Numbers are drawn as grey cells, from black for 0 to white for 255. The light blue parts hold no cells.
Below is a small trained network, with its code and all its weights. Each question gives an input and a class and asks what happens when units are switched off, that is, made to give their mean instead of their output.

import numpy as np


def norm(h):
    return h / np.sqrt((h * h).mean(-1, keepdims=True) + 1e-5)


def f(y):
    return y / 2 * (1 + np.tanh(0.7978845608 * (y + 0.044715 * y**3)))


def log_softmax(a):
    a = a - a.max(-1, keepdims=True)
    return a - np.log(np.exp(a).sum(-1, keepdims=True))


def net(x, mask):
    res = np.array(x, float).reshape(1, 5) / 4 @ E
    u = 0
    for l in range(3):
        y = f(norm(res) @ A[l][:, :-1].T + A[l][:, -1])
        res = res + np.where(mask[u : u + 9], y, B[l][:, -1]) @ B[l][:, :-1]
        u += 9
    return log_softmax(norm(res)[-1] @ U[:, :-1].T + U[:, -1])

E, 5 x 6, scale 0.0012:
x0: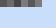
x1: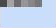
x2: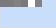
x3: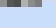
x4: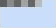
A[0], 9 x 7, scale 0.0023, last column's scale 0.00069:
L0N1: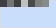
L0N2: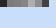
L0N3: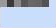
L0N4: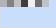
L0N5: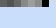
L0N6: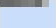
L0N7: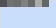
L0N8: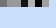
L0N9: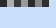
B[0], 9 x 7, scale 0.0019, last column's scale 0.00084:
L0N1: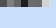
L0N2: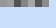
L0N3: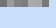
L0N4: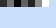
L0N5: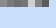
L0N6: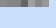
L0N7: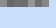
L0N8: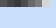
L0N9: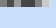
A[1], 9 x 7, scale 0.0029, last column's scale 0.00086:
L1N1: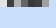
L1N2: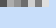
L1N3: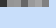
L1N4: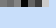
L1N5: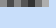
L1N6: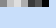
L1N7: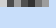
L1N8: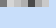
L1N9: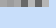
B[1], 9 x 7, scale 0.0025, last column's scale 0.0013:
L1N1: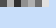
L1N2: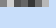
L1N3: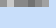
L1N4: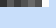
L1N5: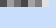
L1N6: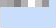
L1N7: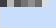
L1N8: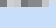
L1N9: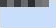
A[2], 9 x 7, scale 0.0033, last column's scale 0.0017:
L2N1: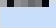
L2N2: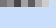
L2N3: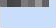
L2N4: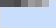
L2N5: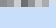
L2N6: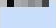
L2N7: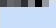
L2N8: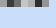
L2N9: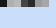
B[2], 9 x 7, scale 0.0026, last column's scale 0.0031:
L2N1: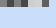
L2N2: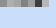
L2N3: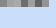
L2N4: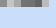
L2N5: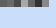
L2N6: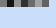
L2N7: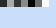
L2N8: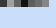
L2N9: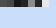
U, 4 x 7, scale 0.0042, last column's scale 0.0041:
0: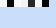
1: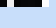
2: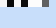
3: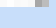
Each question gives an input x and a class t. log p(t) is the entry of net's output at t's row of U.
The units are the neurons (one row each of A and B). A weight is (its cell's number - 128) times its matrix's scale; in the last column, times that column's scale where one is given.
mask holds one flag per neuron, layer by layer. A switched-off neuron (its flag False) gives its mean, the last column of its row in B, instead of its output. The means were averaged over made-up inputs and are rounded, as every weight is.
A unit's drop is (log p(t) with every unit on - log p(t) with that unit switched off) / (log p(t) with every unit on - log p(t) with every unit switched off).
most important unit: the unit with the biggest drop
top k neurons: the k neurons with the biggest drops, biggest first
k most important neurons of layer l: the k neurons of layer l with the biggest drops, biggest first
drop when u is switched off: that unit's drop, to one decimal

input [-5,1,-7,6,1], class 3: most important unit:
L1N6
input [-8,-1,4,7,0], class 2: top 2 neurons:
L2N7, L1N4
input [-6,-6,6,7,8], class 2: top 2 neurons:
L2N6, L2N7
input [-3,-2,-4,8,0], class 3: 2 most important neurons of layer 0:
L0N8, L0N4
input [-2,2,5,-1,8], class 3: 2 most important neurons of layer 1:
L1N4, L1N5
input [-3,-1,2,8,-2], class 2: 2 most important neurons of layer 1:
L1N4, L1N7
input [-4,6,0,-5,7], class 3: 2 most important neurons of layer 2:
L2N7, L2N8
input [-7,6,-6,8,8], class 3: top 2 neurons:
L2N7, L0N4
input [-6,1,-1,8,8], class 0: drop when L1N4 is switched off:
0.1
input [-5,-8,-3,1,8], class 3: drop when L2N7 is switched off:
0.2
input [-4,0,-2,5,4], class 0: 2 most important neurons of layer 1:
L1N4, L1N2
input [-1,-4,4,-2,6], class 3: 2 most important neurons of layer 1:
L1N4, L1N5
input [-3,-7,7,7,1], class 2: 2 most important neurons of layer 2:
L2N7, L2N9
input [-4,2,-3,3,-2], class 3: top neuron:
L1N6
